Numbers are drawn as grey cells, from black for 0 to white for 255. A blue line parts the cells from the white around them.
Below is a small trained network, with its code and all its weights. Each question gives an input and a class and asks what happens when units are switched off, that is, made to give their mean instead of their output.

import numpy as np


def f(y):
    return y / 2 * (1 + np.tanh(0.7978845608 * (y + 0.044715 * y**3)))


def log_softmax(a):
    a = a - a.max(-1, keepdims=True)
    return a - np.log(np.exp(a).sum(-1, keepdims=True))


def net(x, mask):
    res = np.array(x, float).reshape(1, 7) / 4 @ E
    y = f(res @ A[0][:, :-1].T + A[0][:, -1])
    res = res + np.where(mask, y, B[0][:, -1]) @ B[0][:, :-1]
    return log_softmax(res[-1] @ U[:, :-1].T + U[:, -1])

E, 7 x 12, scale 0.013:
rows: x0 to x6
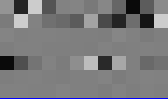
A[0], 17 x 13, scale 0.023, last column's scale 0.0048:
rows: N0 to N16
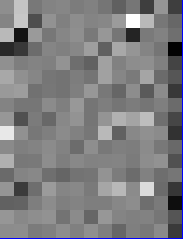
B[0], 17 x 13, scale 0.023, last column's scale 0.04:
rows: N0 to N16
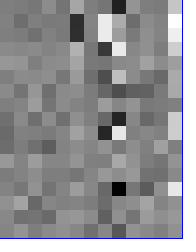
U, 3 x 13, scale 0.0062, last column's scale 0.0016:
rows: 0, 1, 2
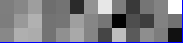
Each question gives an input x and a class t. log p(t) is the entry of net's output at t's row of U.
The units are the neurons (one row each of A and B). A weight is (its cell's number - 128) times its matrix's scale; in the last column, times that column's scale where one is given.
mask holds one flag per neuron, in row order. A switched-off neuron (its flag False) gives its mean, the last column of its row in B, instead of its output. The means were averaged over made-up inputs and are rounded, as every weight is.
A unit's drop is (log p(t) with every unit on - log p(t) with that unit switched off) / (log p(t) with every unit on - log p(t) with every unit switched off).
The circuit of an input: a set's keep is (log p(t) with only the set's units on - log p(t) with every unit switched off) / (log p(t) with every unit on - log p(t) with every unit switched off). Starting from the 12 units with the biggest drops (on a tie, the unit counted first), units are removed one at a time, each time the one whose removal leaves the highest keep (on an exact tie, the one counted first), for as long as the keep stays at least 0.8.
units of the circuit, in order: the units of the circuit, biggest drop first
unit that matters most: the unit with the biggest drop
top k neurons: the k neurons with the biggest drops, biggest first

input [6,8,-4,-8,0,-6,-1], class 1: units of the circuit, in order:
[N0]
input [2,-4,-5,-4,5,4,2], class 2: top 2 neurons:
[N3; N0]
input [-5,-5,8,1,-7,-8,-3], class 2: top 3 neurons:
[N9; N2; N5]
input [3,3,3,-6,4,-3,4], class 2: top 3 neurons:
[N1; N13; N2]
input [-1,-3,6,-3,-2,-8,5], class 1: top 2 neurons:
[N2; N3]
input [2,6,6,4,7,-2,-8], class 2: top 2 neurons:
[N13; N3]
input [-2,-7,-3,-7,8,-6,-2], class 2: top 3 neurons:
[N3; N0; N14]
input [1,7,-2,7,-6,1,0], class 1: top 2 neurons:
[N0; N3]
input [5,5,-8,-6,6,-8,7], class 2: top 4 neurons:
[N1; N13; N3; N8]
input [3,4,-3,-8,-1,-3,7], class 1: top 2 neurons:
[N1; N0]
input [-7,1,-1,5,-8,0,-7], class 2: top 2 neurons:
[N9; N2]
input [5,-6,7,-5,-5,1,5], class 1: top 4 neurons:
[N13; N1; N8; N3]
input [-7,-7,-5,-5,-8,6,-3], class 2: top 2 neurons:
[N9; N5]
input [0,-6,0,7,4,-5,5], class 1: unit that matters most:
N13
